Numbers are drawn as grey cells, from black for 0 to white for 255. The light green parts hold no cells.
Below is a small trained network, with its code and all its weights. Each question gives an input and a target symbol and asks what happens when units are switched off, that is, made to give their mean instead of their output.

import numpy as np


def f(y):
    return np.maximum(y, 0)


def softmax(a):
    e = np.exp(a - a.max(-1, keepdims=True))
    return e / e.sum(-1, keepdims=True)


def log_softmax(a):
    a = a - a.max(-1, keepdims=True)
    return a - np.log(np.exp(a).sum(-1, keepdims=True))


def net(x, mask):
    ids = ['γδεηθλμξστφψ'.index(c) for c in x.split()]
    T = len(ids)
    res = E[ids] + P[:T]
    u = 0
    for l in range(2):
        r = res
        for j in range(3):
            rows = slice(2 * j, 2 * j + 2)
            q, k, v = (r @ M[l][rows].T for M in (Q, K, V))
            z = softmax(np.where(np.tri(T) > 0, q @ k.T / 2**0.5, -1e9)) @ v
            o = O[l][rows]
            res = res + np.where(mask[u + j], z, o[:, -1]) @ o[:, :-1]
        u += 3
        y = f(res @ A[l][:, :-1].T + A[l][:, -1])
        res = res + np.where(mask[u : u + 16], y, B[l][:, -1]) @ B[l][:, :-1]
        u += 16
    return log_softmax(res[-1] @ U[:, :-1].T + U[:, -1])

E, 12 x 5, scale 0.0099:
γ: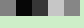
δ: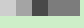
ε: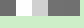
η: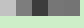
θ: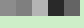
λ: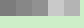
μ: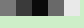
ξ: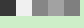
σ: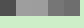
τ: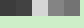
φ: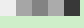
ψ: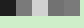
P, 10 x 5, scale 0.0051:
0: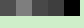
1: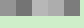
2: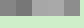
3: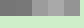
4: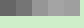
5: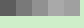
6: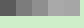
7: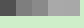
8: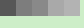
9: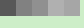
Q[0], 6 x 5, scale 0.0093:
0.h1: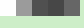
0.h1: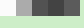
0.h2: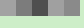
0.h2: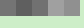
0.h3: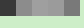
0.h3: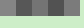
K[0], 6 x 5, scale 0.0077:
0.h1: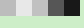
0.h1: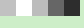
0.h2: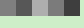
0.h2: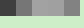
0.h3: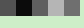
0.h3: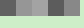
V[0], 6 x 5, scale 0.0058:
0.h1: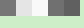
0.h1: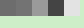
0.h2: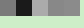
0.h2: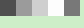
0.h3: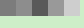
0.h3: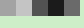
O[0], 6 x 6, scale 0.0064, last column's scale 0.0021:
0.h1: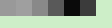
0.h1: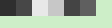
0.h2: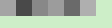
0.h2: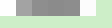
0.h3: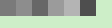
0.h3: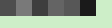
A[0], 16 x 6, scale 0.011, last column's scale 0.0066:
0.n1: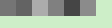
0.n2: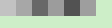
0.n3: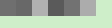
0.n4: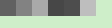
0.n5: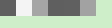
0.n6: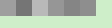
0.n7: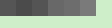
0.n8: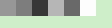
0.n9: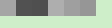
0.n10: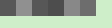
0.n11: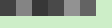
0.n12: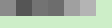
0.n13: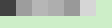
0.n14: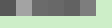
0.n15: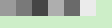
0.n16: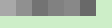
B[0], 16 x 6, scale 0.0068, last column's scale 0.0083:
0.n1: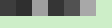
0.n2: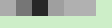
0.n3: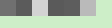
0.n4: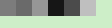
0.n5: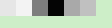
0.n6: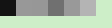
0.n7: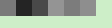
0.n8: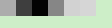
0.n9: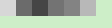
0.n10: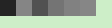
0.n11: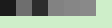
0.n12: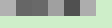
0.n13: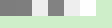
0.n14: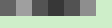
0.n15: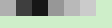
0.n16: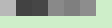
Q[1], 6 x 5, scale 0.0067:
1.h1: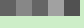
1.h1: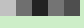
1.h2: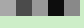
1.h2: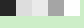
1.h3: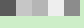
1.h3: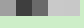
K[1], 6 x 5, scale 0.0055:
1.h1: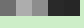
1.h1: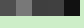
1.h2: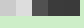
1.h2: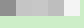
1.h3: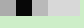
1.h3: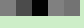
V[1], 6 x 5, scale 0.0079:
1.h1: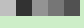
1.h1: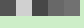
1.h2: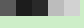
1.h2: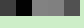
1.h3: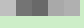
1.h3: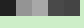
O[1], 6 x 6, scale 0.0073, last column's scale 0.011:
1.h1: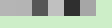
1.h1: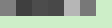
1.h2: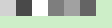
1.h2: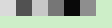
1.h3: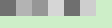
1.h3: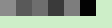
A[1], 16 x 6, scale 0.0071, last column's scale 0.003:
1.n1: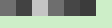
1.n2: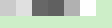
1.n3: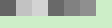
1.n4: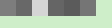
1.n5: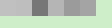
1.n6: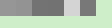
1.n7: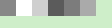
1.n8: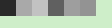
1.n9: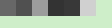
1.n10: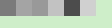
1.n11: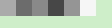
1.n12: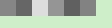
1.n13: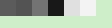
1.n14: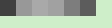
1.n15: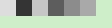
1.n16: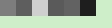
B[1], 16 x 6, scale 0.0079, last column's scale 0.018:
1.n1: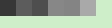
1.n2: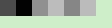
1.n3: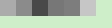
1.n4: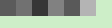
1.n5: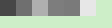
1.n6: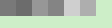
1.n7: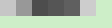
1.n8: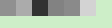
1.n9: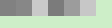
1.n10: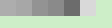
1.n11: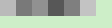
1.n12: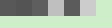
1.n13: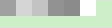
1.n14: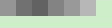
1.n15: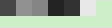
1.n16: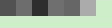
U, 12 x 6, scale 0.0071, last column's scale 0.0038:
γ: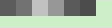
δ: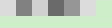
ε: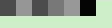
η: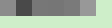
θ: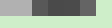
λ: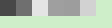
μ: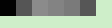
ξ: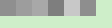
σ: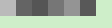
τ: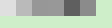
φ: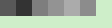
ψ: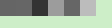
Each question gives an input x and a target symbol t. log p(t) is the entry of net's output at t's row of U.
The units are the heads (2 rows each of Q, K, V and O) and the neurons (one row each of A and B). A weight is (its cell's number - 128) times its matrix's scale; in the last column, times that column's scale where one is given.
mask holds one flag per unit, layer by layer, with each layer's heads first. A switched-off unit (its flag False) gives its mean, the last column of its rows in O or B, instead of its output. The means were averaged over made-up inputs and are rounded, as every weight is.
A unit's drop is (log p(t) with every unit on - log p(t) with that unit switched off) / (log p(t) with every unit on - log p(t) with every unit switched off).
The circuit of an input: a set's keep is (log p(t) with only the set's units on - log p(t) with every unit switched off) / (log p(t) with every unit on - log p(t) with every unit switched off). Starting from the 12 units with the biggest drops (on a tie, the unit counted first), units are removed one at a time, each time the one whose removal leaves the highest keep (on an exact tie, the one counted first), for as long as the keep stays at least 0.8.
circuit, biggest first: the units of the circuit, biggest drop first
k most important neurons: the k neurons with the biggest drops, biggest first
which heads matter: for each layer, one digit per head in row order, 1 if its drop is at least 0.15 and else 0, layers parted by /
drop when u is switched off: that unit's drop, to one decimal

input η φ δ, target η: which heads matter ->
011 / 010
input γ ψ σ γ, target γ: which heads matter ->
000 / 011
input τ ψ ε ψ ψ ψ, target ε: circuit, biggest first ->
(1.h2; 0.n5; 0.h1)
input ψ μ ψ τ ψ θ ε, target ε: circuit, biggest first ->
(1.h2; 0.n5)
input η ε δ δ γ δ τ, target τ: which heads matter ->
101 / 101
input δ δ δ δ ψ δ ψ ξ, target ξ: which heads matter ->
010 / 011
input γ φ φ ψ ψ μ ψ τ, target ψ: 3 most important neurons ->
(1.n12; 1.n13; 0.n5)
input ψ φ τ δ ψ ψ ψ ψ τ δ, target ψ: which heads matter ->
100 / 010
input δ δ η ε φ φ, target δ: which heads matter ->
011 / 110
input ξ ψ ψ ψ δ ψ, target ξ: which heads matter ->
110 / 011
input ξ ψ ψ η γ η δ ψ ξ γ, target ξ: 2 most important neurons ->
(1.n13; 0.n14)
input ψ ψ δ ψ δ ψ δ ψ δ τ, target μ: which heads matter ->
100 / 001
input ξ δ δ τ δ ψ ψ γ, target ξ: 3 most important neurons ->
(1.n13; 0.n5; 0.n14)
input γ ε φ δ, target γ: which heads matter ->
010 / 011
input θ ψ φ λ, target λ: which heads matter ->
000 / 000
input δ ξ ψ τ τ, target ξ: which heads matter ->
000 / 011
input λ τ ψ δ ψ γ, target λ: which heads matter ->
000 / 011
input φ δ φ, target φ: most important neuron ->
(1.n2)
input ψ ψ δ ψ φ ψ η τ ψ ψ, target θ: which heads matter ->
100 / 001
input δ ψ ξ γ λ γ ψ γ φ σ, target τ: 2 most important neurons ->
(1.n7; 0.n8)
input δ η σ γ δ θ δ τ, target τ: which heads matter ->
100 / 101
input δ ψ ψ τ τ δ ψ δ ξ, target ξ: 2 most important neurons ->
(0.n5; 1.n13)
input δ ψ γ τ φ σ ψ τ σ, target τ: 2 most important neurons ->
(0.n8; 1.n7)
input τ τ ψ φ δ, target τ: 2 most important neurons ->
(1.n10; 0.n1)
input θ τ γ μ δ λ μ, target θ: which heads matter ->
011 / 011
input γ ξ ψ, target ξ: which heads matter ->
000 / 010
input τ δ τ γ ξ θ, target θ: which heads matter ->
100 / 001
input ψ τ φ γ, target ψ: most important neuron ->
(0.n5)
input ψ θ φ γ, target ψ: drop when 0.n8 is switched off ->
0.1
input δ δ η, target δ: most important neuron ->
(0.n11)
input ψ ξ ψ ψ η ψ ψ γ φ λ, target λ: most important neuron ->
(1.n5)
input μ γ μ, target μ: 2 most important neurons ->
(1.n15; 1.n1)
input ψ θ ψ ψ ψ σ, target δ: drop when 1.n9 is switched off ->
0.4
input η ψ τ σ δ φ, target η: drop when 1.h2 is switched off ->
0.7
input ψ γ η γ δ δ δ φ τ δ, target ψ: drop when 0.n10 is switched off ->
0.0
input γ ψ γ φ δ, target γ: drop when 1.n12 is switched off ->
0.1
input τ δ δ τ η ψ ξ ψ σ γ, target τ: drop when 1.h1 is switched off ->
0.2
